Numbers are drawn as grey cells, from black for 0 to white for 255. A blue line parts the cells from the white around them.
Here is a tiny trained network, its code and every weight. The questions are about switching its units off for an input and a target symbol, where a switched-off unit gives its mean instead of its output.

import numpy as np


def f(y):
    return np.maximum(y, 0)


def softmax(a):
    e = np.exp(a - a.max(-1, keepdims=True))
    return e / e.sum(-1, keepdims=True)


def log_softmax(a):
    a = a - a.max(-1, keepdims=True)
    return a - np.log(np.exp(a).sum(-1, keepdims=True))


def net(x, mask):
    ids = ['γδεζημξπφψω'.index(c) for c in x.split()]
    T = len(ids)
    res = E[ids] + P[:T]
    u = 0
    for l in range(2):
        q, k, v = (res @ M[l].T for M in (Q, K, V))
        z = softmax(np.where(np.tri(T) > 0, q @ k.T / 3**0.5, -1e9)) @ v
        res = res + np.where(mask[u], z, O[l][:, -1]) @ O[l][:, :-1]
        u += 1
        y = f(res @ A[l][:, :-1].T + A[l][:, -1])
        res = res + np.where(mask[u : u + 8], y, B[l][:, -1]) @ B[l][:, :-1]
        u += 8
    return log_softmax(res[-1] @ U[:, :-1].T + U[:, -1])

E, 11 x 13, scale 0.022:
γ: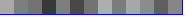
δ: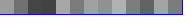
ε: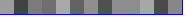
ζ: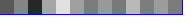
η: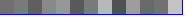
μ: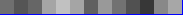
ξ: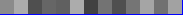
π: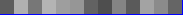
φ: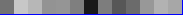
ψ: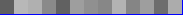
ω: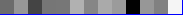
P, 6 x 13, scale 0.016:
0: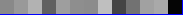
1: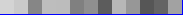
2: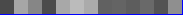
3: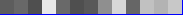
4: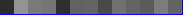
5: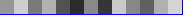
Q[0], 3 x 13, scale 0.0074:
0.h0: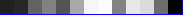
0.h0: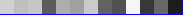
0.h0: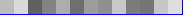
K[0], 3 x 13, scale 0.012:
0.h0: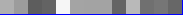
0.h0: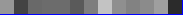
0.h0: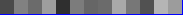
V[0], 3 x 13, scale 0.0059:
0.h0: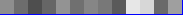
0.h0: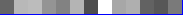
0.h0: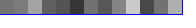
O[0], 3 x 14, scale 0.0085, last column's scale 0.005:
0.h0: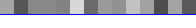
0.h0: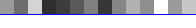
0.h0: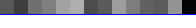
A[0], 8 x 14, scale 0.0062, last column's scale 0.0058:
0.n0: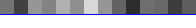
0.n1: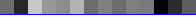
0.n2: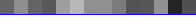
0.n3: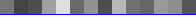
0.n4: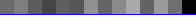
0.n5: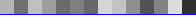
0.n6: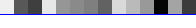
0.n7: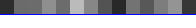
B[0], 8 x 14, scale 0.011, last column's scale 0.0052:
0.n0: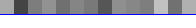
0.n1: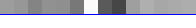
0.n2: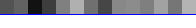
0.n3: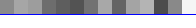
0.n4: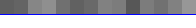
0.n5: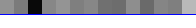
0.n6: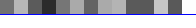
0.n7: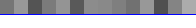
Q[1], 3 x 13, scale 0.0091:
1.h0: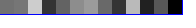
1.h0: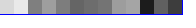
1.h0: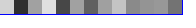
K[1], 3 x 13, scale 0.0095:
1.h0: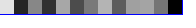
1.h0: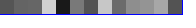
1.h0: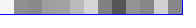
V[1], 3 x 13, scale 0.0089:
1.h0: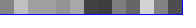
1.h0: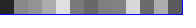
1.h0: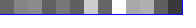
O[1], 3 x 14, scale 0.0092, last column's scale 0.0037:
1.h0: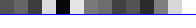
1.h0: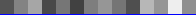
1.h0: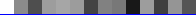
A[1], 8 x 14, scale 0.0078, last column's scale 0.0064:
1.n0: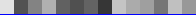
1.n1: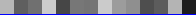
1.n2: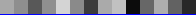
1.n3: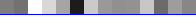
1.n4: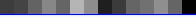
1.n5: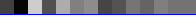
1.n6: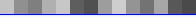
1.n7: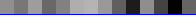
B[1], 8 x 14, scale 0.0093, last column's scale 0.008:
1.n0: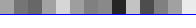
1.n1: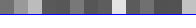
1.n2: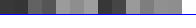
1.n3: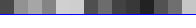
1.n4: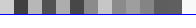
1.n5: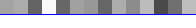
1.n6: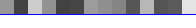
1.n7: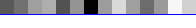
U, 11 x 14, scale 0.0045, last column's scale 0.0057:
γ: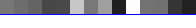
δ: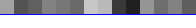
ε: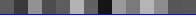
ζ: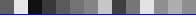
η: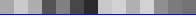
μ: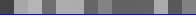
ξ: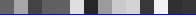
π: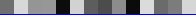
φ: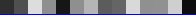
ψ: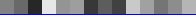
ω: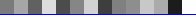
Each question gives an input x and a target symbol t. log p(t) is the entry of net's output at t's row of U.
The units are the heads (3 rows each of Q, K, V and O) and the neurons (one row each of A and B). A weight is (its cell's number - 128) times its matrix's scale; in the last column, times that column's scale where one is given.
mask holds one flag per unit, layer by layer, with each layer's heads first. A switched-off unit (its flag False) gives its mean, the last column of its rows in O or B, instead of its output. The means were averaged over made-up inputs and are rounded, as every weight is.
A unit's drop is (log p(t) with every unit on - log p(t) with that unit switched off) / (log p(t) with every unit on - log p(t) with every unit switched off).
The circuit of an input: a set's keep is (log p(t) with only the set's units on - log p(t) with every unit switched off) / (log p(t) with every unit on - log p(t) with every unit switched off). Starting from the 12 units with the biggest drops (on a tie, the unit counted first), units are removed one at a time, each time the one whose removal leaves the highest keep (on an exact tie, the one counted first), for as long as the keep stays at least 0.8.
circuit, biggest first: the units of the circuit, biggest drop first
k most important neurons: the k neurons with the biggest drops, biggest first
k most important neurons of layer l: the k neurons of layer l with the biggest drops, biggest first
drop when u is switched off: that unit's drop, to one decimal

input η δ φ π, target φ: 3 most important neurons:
(0.n3 0.n6 1.n4)
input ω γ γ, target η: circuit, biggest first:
(1.h0 1.n7)
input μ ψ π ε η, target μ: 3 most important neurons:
(1.n3 0.n7 0.n4)
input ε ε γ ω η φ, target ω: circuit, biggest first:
(1.h0 1.n6)
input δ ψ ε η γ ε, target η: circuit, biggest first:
(1.h0)
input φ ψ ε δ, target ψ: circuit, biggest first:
(1.n0 1.h0)
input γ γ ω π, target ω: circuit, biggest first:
(1.h0 1.n6)
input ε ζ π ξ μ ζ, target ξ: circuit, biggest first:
(1.h0 0.h0 0.n6)
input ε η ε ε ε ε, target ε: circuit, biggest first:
(0.n6 1.n2 0.h0 1.h0)
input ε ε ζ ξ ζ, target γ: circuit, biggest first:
(0.h0 1.h0 1.n4)
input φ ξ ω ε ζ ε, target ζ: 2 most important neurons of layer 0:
(0.n6 0.n3)
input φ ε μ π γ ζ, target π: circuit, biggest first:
(1.h0 1.n1)
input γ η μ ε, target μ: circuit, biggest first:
(1.n3 1.h0)
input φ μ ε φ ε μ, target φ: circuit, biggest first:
(1.h0)
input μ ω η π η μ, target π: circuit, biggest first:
(1.n1 1.h0)
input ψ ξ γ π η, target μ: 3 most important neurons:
(1.n3 0.n7 0.n6)
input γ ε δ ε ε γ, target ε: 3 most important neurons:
(1.n2 0.n6 1.n6)
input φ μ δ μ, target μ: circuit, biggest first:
(1.n3 1.h0 0.h0)
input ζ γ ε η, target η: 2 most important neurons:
(0.n6 1.n6)
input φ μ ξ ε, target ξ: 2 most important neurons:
(0.n6 0.n3)
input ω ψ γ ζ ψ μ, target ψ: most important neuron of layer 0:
(0.n6)
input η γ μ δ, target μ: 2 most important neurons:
(1.n3 0.n6)
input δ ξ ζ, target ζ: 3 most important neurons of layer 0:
(0.n2 0.n7 0.n3)
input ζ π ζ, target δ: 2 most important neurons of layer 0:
(0.n3 0.n6)
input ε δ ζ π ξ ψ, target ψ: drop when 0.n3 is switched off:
0.0
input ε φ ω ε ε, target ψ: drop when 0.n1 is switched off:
0.1
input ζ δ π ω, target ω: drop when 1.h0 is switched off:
0.8
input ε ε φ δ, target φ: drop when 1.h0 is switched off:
1.0
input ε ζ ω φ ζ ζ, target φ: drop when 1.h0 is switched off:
1.1
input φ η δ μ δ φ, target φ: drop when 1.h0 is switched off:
1.4
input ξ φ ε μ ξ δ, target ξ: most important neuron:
(1.n6)
